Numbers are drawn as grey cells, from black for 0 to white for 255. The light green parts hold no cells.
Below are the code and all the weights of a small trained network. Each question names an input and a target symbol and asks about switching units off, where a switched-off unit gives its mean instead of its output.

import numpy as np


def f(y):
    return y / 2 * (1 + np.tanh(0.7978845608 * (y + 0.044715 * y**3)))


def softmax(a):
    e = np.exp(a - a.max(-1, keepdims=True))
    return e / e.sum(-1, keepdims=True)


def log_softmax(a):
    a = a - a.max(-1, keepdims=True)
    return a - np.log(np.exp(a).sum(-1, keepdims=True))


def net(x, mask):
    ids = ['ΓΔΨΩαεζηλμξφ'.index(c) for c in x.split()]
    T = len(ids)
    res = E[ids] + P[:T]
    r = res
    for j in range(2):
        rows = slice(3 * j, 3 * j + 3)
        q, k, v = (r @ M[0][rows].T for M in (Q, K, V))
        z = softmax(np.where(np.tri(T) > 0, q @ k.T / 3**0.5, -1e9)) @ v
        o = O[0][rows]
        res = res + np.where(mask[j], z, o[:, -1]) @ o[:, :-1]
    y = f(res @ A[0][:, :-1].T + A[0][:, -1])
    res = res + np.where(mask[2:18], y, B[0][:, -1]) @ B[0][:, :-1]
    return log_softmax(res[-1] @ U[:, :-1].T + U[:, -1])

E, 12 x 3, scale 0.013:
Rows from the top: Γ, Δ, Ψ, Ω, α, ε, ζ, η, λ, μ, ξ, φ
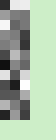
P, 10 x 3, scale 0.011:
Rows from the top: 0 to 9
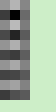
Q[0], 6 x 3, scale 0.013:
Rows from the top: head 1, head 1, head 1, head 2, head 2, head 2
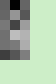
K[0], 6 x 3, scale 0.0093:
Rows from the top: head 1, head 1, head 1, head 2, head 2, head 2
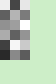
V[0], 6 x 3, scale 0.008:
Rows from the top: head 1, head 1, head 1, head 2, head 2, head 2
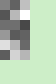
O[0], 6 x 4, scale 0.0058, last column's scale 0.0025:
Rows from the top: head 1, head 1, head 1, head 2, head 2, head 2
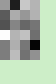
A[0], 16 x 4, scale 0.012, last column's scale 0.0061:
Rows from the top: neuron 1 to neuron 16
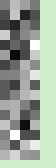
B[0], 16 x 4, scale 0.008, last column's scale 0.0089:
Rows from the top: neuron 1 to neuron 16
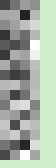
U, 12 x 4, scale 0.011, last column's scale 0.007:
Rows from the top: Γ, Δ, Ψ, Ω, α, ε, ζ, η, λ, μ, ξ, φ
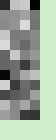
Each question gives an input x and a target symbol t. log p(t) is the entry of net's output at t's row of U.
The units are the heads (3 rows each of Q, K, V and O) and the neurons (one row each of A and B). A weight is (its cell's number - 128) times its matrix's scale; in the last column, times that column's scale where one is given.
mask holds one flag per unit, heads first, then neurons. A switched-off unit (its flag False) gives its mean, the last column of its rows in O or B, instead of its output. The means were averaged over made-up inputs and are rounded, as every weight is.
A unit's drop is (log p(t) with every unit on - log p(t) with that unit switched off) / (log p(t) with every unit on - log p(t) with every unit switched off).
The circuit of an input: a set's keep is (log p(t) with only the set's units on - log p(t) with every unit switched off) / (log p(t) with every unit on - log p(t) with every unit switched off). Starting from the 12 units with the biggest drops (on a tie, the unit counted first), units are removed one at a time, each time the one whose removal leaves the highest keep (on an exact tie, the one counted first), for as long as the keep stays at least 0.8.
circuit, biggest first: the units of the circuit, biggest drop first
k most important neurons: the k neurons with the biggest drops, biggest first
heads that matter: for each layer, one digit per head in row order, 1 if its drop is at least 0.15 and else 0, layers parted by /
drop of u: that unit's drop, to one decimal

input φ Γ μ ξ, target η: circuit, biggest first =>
[neuron 6; neuron 2]
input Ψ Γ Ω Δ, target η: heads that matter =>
00
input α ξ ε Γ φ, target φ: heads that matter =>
10
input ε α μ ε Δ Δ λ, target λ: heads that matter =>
00
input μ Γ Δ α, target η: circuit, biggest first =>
[neuron 6; neuron 15]
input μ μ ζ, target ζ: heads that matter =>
00
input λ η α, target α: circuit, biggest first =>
[head 1; neuron 13; neuron 2; neuron 14]
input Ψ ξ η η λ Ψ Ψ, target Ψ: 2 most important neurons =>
[neuron 13; neuron 16]
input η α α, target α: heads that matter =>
10
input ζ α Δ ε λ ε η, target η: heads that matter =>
00
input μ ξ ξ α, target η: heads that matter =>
01
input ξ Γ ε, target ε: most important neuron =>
[neuron 14]
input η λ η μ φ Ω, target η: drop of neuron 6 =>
0.5
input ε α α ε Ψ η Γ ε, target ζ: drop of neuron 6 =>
0.2
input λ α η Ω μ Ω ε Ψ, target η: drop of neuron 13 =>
0.0
